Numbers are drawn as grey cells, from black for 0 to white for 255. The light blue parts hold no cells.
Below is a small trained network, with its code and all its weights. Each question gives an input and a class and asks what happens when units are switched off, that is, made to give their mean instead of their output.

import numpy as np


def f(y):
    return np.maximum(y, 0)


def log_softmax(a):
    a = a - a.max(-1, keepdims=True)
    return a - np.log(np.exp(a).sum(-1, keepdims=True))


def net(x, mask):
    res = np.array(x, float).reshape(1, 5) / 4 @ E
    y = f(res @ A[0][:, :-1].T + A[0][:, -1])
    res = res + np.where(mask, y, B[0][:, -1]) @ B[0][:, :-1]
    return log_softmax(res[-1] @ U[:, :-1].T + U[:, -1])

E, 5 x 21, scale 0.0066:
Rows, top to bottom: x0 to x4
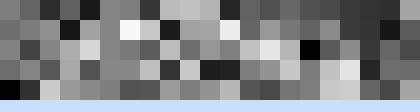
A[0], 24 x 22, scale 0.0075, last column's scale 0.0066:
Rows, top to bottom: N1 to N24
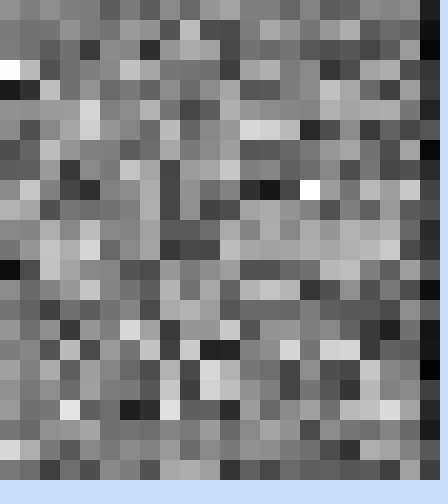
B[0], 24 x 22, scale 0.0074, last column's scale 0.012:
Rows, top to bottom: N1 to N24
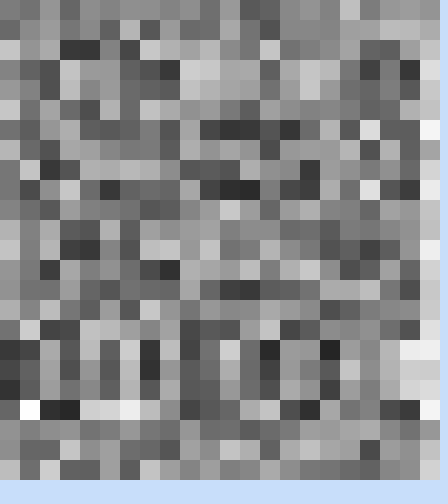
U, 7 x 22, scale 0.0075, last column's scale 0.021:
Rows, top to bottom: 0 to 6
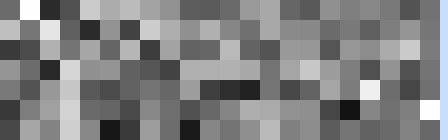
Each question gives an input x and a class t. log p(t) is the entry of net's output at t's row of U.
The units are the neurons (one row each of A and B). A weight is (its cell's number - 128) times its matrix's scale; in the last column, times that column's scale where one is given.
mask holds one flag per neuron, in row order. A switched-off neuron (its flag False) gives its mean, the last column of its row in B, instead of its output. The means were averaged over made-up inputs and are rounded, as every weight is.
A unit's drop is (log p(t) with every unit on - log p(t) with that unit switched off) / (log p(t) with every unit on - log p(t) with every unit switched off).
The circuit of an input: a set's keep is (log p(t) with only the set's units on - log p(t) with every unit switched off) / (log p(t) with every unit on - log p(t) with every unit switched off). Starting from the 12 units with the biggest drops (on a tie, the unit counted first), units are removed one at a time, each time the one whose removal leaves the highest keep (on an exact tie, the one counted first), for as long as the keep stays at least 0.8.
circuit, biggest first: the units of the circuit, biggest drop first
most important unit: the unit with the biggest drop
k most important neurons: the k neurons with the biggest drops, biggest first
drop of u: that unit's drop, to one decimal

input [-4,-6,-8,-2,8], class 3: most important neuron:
N14
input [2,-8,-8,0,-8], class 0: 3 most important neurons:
N21, N7, N14
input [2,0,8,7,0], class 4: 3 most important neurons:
N7, N15, N20
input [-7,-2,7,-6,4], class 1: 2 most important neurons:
N13, N6
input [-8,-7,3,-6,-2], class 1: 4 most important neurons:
N13, N6, N12, N17
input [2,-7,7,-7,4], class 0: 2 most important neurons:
N21, N18
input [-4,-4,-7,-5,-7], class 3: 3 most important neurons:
N4, N23, N7
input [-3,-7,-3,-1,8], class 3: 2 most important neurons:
N14, N5
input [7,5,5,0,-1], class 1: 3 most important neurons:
N21, N3, N24
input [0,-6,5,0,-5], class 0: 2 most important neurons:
N21, N10
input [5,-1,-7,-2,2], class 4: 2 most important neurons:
N10, N13
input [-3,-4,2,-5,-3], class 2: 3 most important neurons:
N20, N19, N17
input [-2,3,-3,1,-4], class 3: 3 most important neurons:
N21, N7, N4
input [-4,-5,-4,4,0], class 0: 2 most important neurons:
N21, N7
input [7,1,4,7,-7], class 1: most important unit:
N3
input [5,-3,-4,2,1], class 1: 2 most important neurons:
N7, N24
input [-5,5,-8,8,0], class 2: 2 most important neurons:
N18, N7
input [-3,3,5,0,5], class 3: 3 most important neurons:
N10, N5, N14
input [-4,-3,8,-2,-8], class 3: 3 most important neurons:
N4, N23, N10
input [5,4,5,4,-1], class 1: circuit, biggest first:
N3
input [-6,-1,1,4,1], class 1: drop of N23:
0.0
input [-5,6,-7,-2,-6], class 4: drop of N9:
-0.1
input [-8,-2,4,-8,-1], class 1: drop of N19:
-0.1
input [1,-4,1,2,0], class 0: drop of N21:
0.3
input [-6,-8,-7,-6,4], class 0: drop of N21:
2.7
